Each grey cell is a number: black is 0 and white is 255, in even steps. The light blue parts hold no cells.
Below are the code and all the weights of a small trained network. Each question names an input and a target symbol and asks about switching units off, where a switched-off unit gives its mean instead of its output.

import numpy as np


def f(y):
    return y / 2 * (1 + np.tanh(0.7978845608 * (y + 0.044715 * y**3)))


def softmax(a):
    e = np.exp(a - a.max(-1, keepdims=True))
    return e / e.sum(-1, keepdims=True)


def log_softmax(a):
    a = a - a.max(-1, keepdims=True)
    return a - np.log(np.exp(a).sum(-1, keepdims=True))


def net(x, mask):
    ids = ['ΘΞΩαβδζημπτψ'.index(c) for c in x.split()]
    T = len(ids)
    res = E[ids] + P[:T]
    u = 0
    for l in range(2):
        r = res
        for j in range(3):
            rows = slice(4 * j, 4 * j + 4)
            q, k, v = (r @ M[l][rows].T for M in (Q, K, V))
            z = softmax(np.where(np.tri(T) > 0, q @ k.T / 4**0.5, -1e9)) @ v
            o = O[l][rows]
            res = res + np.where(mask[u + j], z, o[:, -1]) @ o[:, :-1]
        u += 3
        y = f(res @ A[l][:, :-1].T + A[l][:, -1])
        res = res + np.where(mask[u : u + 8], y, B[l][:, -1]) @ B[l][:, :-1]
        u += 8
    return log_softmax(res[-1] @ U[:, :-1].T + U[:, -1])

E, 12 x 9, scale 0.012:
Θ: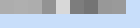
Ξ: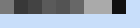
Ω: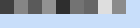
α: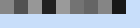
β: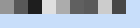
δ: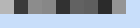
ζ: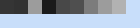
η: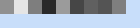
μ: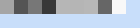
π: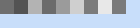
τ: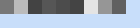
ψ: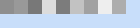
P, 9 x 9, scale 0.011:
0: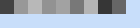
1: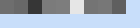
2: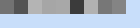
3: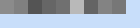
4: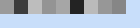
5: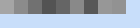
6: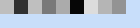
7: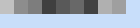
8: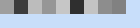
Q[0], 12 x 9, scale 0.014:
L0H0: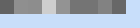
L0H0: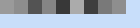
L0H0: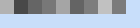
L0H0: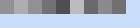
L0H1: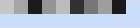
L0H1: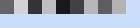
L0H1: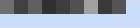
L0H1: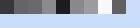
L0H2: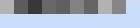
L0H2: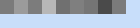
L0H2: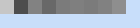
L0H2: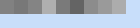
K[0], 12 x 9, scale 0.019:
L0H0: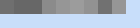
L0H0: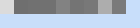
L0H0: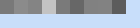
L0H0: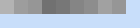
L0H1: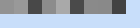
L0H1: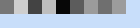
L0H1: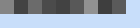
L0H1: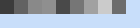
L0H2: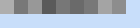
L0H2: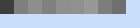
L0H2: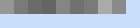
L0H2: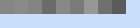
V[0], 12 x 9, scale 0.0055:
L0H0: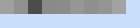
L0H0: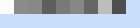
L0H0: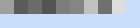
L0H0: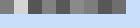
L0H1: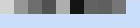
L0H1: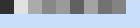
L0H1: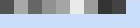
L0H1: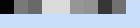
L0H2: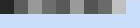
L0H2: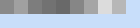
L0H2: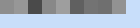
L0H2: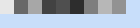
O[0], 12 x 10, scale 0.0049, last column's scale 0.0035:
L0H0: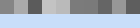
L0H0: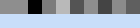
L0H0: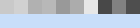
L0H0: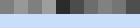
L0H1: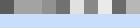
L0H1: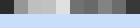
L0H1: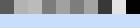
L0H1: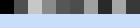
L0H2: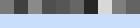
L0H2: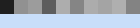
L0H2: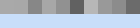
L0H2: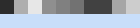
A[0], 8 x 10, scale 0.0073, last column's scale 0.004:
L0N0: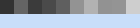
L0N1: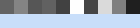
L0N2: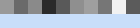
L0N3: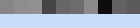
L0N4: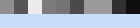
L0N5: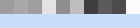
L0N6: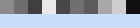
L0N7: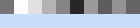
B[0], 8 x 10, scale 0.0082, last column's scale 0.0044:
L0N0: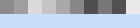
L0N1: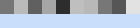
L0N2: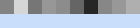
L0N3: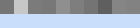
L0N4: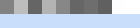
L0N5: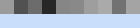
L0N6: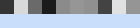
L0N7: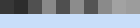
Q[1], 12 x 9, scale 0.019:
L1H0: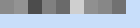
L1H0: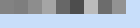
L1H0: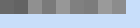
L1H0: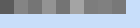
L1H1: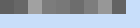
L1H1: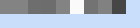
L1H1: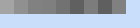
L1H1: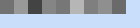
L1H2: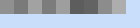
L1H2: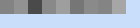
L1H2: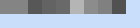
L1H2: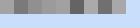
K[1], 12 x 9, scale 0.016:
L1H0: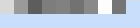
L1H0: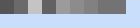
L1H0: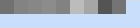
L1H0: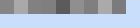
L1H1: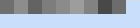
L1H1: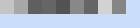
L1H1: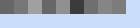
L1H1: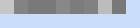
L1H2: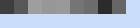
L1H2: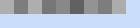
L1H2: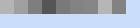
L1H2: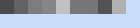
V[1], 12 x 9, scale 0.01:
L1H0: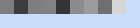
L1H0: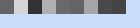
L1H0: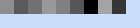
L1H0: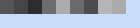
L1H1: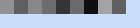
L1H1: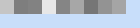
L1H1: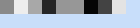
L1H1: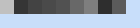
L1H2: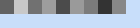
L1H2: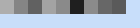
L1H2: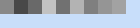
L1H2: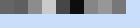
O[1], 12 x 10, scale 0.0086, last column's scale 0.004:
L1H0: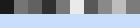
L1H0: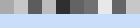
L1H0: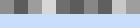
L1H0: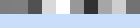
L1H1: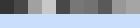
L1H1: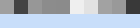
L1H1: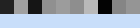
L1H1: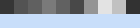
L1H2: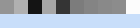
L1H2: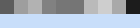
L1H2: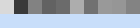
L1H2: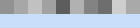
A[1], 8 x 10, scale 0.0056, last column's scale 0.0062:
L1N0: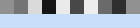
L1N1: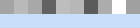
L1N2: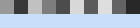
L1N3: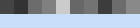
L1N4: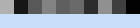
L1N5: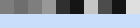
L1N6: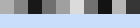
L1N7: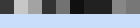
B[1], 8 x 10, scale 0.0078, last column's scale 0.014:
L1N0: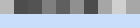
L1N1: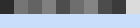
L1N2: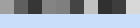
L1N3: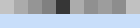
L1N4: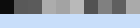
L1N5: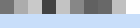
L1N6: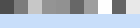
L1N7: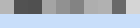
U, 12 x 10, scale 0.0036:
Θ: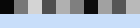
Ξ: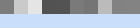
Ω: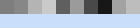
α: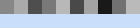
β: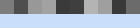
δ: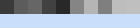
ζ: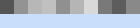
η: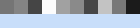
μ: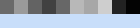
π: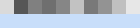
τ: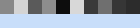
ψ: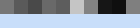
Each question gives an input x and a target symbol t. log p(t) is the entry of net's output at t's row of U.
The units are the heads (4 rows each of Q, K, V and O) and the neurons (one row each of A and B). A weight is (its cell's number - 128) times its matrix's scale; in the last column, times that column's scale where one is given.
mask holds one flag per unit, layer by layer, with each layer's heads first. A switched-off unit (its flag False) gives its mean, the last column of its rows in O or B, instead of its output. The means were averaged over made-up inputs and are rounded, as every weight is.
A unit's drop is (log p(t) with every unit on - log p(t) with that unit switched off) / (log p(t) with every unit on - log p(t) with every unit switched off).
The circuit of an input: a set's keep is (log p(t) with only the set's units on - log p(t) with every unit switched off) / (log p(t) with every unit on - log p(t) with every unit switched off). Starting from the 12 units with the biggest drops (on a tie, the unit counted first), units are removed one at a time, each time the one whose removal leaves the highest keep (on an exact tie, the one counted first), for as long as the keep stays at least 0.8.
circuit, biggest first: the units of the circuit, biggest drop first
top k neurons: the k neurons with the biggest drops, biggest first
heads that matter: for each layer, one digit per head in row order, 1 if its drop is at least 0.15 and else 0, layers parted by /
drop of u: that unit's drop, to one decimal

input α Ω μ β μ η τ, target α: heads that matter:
010 / 010
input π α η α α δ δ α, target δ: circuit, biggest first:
[L1H1 L0H1 L1H0]
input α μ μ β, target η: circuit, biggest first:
[L1H0]
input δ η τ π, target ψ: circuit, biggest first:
[L0N1 L1H2 L1H1 L1N2]
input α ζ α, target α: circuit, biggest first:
[L1H1 L0H1 L0N4]
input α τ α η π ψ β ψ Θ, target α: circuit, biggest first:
[L0H1 L1H1 L0N3]
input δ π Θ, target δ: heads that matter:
000 / 110
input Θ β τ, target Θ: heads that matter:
010 / 100
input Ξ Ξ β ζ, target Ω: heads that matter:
010 / 110
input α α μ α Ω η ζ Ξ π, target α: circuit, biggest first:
[L0H1 L1H1 L0N4]
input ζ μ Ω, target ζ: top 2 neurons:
[L1N6 L0N4]
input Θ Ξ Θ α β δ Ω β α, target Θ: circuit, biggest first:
[L0N7 L0H1 L1H0 L1N2]
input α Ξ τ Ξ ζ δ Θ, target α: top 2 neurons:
[L0N3 L0N4]
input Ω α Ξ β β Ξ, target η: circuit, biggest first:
[L1H0]
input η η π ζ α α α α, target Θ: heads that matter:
010 / 011
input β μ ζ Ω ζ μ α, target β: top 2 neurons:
[L0N4 L1N2]
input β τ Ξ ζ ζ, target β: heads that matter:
011 / 011
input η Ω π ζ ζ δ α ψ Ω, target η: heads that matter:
010 / 110
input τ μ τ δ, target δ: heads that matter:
010 / 010
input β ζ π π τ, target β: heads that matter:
011 / 011
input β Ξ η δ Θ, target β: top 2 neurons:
[L1N2 L1N1]
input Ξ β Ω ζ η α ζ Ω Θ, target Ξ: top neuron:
[L0N3]
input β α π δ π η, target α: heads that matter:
010 / 111
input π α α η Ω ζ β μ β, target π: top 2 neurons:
[L1N0 L0N1]
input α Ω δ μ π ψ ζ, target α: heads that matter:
010 / 010
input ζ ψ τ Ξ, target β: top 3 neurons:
[L1N2 L0N6 L0N4]
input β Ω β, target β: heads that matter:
001 / 011
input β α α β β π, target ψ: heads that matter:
010 / 011
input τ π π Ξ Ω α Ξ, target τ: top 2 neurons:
[L0N7 L0N4]
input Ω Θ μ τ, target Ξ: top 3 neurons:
[L0N4 L1N5 L1N2]
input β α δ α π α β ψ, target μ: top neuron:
[L0N6]
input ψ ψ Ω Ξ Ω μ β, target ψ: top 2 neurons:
[L1N1 L1N2]
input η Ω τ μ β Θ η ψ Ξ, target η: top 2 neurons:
[L0N7 L1N7]
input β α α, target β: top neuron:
[L1N2]
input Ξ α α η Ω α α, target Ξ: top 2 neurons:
[L0N4 L0N3]
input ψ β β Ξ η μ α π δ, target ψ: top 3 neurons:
[L1N2 L1N1 L0N7]
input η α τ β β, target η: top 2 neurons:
[L0N7 L0N1]
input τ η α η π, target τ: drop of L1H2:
0.2
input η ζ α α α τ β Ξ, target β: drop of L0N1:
0.3
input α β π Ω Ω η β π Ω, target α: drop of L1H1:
0.5
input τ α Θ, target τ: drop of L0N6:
0.0
